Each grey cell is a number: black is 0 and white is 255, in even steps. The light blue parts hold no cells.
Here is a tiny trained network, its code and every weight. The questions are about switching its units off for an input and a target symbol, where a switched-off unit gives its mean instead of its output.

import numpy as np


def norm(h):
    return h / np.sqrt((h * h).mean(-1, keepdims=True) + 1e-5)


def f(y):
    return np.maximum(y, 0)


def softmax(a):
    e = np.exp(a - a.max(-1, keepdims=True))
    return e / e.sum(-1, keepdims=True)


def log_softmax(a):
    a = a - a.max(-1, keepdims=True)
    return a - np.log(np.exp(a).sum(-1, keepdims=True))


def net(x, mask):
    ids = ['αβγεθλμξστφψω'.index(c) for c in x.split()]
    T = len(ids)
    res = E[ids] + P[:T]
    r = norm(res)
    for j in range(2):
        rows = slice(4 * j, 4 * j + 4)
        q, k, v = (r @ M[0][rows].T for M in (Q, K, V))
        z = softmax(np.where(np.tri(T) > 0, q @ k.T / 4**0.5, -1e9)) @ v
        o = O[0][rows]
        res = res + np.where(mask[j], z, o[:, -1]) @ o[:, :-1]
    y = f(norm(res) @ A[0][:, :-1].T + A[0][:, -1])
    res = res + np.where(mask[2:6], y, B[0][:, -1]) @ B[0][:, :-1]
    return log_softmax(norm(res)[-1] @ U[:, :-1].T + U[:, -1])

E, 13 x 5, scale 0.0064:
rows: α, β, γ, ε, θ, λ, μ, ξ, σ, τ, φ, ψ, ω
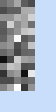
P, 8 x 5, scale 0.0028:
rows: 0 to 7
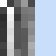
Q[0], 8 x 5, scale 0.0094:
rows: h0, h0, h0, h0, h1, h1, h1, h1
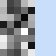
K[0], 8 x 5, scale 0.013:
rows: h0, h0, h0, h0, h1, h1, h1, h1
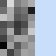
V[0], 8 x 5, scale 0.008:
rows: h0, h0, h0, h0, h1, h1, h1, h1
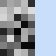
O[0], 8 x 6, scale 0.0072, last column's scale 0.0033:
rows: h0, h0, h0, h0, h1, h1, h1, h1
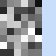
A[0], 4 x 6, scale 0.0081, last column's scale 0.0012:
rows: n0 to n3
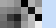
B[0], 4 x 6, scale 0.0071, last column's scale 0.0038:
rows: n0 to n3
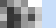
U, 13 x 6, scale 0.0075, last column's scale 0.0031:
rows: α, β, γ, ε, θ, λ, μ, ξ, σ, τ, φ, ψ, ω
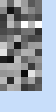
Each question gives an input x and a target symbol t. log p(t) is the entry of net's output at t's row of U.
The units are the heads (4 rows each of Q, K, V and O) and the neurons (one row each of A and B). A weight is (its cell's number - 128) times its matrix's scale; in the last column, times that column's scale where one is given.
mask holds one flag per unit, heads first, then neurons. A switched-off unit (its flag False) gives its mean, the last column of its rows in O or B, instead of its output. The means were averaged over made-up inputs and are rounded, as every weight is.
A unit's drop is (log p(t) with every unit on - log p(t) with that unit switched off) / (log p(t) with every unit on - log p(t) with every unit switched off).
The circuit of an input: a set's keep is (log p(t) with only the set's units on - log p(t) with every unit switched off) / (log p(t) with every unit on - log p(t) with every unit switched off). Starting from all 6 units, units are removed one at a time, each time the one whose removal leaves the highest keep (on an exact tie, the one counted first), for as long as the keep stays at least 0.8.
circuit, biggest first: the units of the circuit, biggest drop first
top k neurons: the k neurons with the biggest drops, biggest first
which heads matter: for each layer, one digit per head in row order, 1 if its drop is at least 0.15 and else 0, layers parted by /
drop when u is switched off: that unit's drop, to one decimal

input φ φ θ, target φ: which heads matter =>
11
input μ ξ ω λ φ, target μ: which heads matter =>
11
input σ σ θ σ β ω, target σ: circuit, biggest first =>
h0
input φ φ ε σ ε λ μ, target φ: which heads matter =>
01
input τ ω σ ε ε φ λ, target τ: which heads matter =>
01
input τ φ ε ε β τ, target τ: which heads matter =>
01
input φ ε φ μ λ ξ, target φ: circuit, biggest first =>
h0; n0; h1
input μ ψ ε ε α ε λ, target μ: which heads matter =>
10
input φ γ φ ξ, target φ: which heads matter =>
10
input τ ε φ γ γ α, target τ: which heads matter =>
01
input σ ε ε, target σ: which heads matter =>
10
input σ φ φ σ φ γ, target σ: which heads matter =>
01
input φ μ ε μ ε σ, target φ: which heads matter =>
11
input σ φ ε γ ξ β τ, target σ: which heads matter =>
10
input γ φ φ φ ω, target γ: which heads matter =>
10
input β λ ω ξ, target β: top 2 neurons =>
n2; n3
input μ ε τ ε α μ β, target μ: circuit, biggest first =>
h1
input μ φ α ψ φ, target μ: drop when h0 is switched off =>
0.3
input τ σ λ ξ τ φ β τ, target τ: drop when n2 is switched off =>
0.0
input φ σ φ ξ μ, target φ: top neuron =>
n0
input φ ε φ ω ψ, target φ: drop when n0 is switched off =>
0.1
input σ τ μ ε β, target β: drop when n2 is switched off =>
0.2
